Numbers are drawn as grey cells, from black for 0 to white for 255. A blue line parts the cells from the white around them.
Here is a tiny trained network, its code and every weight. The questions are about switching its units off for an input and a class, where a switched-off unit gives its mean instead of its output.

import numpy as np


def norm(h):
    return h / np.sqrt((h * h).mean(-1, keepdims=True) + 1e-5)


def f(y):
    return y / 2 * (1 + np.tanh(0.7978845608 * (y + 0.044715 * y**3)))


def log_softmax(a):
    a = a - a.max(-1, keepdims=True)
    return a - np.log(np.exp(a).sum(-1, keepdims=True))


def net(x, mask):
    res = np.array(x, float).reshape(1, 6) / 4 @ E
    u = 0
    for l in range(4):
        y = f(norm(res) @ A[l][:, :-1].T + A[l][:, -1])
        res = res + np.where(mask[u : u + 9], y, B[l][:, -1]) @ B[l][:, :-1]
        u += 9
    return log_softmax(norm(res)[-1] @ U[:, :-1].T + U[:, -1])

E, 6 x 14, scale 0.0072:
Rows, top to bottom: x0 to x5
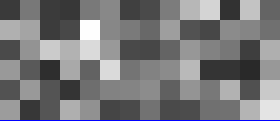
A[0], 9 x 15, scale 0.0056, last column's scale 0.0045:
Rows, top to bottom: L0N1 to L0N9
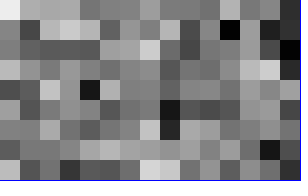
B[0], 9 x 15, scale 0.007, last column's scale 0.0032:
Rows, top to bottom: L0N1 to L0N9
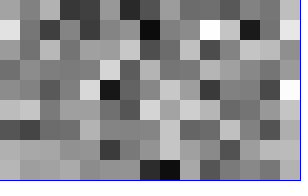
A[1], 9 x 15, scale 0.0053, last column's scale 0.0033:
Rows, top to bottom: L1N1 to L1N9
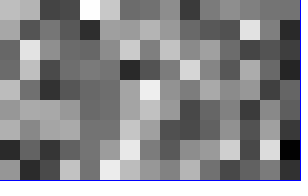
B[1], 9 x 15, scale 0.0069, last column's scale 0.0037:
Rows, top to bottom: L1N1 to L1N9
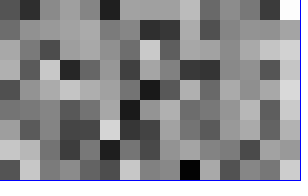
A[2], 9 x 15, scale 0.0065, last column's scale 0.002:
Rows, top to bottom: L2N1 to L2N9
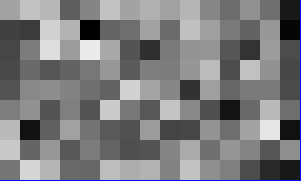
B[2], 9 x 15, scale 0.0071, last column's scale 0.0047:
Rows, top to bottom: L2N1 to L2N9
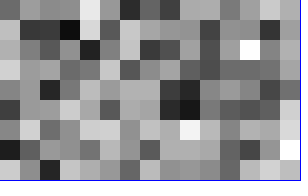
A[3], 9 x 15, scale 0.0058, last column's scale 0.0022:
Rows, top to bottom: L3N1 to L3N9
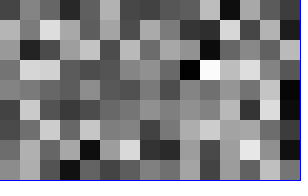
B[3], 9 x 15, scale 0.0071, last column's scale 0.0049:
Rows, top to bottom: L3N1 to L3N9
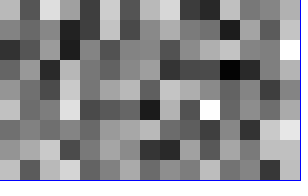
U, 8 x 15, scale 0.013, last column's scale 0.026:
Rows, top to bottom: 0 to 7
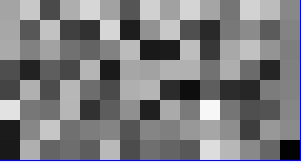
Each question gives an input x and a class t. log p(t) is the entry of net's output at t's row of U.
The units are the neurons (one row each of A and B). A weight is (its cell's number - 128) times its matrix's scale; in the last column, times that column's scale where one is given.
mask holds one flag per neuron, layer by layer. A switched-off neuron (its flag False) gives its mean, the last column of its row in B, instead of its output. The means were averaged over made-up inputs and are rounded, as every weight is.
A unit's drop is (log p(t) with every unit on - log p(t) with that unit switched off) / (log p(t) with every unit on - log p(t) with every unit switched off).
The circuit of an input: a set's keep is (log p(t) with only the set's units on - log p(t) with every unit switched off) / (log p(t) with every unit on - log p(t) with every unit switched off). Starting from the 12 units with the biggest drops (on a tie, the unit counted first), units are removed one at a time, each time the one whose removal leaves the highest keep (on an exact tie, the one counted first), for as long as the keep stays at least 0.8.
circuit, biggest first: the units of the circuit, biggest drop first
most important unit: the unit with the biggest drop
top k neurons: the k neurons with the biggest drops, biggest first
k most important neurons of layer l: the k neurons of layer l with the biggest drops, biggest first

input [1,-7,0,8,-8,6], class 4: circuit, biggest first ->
[L2N6]
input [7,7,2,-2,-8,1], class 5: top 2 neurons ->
[L0N2, L1N1]
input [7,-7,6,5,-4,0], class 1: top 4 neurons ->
[L3N1, L1N1, L1N4, L2N4]
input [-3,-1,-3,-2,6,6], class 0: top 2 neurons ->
[L2N7, L0N6]
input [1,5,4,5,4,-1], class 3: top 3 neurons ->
[L1N1, L1N5, L3N3]
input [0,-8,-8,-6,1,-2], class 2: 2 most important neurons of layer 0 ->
[L0N9, L0N3]
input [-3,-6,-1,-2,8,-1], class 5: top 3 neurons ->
[L1N8, L3N6, L1N1]
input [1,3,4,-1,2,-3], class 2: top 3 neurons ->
[L2N3, L0N5, L0N6]
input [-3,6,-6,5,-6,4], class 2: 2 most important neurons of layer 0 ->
[L0N5, L0N9]
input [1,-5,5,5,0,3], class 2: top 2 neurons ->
[L2N3, L1N1]
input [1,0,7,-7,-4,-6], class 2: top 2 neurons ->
[L2N3, L3N8]
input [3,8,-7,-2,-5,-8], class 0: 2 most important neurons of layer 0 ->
[L0N5, L0N8]
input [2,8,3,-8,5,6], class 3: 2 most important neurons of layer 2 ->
[L2N6, L2N1]
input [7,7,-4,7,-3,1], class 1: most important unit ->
L3N1
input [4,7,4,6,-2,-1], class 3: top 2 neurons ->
[L1N1, L3N3]
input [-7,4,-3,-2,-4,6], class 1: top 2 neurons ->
[L1N7, L1N3]
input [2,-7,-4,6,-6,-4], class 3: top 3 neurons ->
[L0N5, L3N3, L2N2]
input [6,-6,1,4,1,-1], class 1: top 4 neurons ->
[L1N4, L1N1, L3N1, L2N4]
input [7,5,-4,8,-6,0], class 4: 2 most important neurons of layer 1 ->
[L1N9, L1N6]
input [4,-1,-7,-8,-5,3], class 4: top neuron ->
[L3N4]
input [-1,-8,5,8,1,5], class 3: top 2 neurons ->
[L2N2, L3N3]
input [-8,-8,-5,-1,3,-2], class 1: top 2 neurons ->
[L1N6, L1N1]
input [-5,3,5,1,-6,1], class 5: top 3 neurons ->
[L0N2, L1N5, L1N4]
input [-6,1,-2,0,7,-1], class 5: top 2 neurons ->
[L3N6, L1N8]
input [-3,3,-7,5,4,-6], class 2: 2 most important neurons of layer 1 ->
[L1N2, L1N5]
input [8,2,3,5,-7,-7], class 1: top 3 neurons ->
[L3N1, L1N4, L2N7]
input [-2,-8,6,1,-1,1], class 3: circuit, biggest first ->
[L2N2]
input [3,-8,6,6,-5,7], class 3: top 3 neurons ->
[L2N2, L3N3, L1N3]
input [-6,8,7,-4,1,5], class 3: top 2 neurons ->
[L1N1, L1N5]
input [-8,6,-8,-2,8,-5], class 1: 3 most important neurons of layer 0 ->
[L0N2, L0N1, L0N5]
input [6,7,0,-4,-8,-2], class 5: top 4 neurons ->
[L0N2, L0N5, L2N2, L0N7]
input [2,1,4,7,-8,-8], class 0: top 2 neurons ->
[L2N9, L1N3]
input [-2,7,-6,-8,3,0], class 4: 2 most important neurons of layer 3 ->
[L3N4, L3N7]
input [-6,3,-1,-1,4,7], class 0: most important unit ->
L2N7
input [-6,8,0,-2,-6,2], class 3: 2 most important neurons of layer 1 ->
[L1N1, L1N4]
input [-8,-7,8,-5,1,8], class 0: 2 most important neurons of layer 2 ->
[L2N7, L2N4]
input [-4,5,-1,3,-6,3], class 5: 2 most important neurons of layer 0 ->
[L0N2, L0N5]
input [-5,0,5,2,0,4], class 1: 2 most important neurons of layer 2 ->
[L2N9, L2N1]
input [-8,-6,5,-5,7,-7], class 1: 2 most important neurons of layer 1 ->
[L1N6, L1N7]
